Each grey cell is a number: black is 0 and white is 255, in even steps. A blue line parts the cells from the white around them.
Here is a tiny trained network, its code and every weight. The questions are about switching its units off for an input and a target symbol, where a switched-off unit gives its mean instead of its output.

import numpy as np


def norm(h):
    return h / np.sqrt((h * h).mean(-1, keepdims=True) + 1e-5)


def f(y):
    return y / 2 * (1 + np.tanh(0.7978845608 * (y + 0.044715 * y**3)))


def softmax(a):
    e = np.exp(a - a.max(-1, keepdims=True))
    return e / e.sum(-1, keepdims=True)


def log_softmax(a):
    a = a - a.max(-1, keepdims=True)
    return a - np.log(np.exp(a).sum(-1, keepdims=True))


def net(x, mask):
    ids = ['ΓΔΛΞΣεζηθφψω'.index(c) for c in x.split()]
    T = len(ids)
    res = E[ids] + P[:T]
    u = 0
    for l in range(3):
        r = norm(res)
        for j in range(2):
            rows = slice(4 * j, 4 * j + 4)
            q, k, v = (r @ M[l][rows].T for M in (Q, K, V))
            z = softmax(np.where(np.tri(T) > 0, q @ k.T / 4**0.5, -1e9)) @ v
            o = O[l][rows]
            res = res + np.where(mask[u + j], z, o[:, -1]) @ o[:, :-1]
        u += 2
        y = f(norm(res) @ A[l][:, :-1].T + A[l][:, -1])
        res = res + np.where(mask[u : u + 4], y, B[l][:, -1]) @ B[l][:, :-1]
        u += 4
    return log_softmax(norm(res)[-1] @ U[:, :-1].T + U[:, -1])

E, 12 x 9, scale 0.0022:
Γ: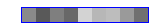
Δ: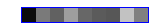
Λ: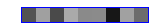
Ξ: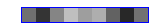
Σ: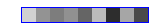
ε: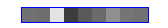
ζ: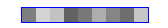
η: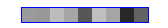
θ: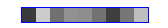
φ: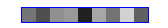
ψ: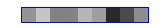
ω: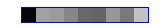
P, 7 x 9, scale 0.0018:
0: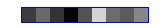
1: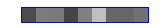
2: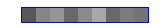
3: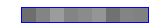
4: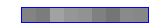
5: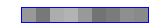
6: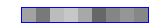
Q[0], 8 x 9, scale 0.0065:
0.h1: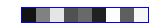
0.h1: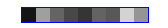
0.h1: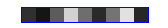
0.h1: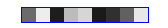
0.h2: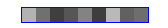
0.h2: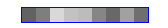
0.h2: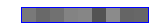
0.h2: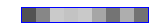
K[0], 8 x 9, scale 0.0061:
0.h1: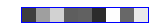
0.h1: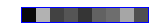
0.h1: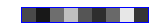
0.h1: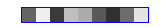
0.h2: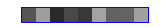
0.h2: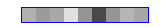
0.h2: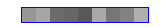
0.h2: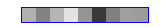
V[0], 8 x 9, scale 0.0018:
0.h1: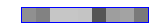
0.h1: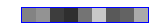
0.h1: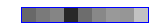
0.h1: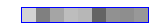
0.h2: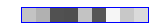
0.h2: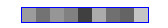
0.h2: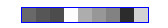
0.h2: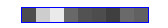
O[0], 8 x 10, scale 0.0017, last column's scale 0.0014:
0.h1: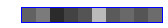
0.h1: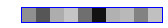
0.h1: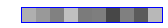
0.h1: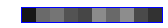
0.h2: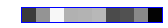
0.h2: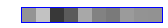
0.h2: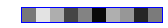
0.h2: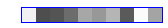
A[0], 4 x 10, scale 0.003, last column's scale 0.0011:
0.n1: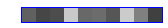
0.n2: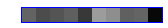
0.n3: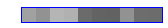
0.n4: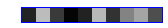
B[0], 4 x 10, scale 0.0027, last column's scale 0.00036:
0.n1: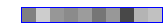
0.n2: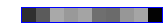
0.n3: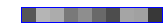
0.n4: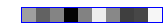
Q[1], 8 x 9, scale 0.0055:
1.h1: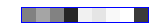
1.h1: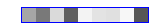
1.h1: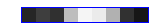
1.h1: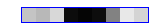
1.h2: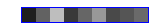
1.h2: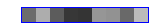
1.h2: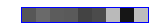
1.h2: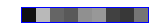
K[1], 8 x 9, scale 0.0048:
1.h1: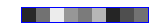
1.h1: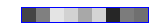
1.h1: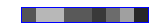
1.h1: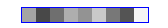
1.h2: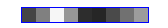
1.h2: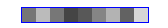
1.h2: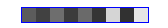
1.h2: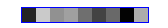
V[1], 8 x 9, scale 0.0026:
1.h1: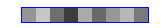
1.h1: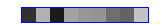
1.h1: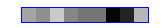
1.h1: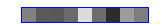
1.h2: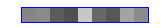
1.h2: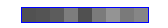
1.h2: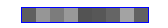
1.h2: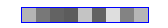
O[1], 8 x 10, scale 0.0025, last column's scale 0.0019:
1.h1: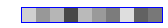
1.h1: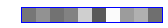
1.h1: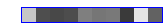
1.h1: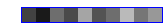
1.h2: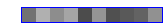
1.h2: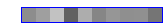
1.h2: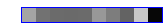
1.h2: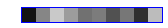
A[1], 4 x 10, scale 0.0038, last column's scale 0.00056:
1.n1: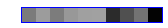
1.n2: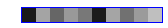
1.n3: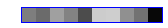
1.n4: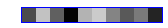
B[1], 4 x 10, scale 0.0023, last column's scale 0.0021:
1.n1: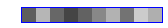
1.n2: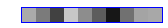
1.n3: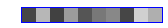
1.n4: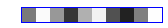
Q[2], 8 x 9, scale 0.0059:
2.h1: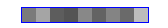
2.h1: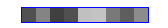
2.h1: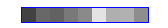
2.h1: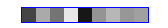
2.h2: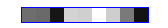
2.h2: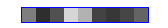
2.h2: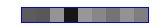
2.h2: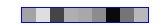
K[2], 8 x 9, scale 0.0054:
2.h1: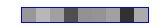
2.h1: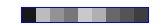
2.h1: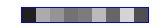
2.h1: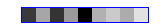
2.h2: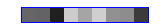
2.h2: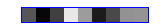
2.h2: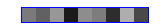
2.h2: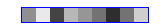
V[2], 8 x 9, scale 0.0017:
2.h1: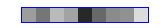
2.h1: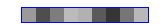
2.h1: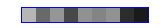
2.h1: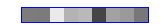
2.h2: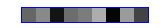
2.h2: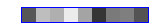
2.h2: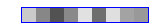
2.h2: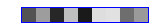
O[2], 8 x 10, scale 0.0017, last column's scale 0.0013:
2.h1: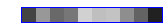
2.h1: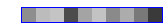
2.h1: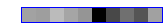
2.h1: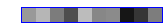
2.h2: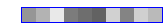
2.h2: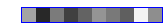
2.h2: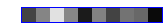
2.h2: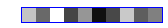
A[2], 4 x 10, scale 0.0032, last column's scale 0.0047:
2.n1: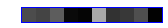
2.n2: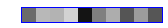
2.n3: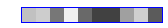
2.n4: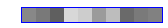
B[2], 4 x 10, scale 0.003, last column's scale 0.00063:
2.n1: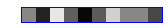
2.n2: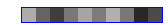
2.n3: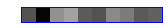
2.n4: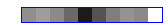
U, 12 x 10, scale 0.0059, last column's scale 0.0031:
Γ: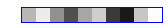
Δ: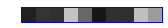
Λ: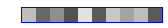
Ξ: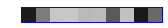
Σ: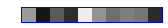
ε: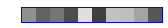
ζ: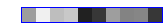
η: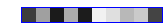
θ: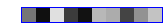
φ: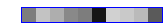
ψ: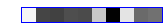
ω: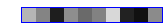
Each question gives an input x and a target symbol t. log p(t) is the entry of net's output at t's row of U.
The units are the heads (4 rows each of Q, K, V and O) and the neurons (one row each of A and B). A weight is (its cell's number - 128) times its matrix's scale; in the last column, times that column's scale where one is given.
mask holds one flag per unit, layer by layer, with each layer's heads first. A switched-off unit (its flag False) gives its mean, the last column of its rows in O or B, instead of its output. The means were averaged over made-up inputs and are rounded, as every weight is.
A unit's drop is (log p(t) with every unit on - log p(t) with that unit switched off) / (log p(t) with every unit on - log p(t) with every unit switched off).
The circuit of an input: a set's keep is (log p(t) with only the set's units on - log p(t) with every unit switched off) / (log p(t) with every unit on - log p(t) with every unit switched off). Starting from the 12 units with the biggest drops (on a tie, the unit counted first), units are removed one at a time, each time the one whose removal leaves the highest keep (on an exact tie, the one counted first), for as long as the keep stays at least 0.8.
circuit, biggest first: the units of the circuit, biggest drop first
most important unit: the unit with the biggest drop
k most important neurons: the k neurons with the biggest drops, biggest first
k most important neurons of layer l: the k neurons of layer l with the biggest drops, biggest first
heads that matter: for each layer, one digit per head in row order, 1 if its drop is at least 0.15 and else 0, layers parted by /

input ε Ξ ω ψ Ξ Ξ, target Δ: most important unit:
0.n4
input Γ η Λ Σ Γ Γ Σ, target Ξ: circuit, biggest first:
(0.n3, 2.n3)
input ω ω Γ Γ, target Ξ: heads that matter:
01 / 00 / 00
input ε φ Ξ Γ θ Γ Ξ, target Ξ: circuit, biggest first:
(1.h1, 0.n4, 0.h2, 0.h1)
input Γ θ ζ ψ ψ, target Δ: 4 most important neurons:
(0.n4, 2.n3, 1.n4, 0.n1)
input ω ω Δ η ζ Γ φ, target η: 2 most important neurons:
(1.n3, 1.n4)
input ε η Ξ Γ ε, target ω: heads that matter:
11 / 10 / 10
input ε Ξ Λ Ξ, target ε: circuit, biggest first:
(0.h2, 1.h1)
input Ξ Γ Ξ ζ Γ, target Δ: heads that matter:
00 / 10 / 00
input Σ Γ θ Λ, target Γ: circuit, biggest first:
(0.n4, 0.n1)
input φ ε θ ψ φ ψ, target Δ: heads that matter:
00 / 00 / 00
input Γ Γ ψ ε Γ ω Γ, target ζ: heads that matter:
11 / 11 / 11
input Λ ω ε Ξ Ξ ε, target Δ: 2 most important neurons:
(0.n4, 1.n2)
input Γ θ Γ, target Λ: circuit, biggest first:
(1.h1)
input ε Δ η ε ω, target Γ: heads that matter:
10 / 00 / 00
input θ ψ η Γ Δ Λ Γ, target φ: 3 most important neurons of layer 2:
(2.n4, 2.n2, 2.n3)
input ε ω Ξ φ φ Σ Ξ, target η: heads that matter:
11 / 10 / 10
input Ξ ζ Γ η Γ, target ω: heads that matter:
00 / 10 / 00
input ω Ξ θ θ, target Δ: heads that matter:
11 / 00 / 00
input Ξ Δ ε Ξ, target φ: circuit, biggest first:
(0.h2, 1.h1, 2.n4)
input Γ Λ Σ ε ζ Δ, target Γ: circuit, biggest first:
(0.h1, 0.n4, 0.n1)
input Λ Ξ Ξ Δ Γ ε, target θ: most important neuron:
(2.n1)
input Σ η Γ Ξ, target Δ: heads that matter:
01 / 00 / 01
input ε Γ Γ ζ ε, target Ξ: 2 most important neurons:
(0.n4, 1.n4)
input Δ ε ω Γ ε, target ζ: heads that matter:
11 / 10 / 11
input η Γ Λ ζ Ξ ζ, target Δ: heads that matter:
00 / 10 / 00
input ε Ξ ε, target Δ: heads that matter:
10 / 10 / 00
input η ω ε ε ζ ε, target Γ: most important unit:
0.h2
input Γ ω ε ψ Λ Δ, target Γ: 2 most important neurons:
(0.n4, 1.n4)
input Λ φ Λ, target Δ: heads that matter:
10 / 00 / 00
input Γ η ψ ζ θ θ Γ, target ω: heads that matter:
11 / 10 / 00
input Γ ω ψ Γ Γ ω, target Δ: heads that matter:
01 / 00 / 00
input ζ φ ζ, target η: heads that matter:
11 / 00 / 10
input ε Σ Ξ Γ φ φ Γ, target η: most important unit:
2.h1
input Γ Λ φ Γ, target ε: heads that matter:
11 / 10 / 00
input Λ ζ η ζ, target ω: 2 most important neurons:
(2.n2, 0.n4)
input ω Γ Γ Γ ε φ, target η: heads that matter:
11 / 00 / 10
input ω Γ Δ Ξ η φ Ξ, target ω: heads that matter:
01 / 10 / 00
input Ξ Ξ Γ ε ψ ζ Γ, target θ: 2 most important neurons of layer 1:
(1.n4, 1.n1)
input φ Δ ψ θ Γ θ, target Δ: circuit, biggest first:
(2.n3)
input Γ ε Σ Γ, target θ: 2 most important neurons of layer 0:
(0.n1, 0.n3)
